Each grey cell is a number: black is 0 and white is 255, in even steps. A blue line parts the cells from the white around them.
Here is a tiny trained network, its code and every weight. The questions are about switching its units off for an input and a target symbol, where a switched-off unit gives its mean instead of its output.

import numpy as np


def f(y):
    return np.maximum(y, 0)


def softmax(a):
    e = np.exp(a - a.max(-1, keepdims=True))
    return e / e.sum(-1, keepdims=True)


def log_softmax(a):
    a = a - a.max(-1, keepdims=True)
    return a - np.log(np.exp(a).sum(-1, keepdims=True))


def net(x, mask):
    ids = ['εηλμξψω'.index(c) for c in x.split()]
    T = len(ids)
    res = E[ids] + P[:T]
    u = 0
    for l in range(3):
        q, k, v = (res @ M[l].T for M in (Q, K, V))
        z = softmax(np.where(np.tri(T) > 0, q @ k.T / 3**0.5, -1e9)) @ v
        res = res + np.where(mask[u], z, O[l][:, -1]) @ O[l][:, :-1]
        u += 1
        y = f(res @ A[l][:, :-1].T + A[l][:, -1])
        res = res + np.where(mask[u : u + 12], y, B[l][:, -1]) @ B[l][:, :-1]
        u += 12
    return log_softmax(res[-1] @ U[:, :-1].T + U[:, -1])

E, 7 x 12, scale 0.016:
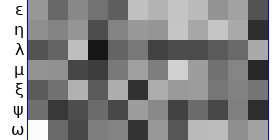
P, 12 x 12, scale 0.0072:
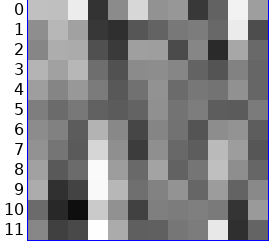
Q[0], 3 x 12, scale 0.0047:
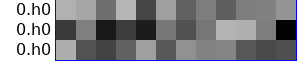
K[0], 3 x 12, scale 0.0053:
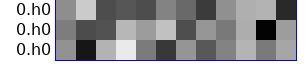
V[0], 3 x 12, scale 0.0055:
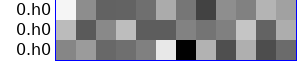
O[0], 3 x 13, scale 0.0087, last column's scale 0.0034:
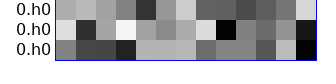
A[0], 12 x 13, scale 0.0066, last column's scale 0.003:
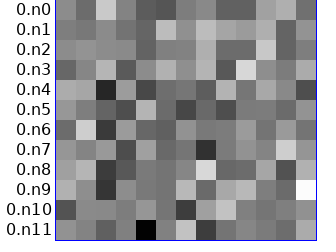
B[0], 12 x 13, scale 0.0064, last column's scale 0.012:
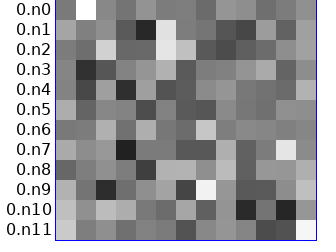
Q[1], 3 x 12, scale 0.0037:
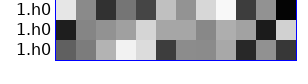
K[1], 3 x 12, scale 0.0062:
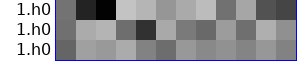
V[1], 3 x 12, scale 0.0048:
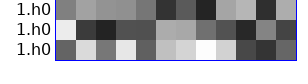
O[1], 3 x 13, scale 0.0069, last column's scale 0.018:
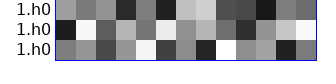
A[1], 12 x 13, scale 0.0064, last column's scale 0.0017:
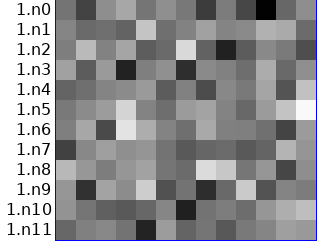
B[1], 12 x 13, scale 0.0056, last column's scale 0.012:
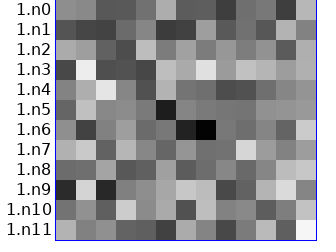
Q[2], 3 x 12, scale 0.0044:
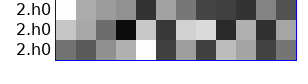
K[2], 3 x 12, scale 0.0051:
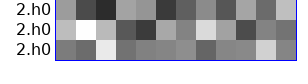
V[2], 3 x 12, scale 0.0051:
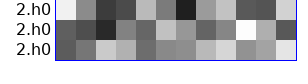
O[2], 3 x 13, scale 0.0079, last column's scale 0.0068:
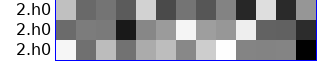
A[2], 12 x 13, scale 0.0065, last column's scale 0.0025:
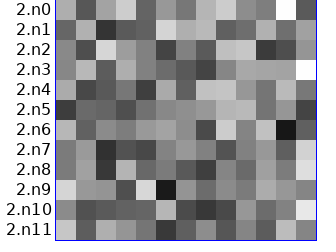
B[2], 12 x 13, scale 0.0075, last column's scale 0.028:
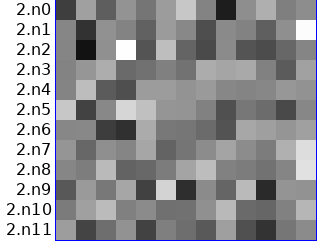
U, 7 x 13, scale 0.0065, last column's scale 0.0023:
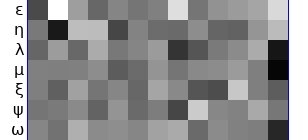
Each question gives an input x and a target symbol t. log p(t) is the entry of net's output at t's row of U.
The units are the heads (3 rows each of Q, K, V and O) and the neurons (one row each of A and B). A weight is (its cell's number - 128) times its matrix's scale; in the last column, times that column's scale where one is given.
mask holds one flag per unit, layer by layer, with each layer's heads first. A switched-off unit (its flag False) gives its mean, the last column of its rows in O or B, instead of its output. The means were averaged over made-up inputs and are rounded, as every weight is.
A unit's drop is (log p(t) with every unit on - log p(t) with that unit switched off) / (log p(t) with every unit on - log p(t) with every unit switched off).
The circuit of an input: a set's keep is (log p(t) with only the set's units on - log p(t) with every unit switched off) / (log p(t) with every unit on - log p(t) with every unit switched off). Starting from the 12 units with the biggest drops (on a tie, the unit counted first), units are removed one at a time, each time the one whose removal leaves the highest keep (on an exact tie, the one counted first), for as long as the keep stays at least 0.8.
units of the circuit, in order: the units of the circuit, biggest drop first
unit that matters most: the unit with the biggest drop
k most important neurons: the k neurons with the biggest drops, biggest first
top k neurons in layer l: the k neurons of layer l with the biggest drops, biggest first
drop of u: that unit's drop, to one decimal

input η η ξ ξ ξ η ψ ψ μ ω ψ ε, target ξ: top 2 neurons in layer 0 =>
0.n1; 0.n9
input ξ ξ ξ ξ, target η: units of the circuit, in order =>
1.h0; 2.n2; 0.h0
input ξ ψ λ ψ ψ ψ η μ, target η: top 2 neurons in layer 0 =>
0.n1; 0.n8
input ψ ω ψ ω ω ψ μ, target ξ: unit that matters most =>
0.n9
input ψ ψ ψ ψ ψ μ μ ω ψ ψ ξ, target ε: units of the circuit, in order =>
2.n1; 1.n5
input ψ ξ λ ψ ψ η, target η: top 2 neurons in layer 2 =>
2.n1; 2.n6
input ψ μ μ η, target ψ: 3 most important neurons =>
0.n9; 0.n3; 2.n1
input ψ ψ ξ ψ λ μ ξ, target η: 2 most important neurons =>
0.n10; 1.n3
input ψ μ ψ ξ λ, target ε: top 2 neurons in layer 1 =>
1.n3; 1.n7
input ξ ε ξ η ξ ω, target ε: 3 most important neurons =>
2.n1; 2.n9; 1.n3
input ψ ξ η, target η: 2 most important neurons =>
2.n1; 0.n1
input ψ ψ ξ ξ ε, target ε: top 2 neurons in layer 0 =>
0.n3; 0.n9
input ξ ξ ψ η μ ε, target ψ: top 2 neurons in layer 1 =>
1.n4; 1.n6
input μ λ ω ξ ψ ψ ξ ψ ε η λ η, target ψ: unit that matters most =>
1.h0
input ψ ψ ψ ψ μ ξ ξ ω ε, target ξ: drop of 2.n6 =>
0.2
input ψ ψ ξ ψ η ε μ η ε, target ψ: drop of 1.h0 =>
1.0
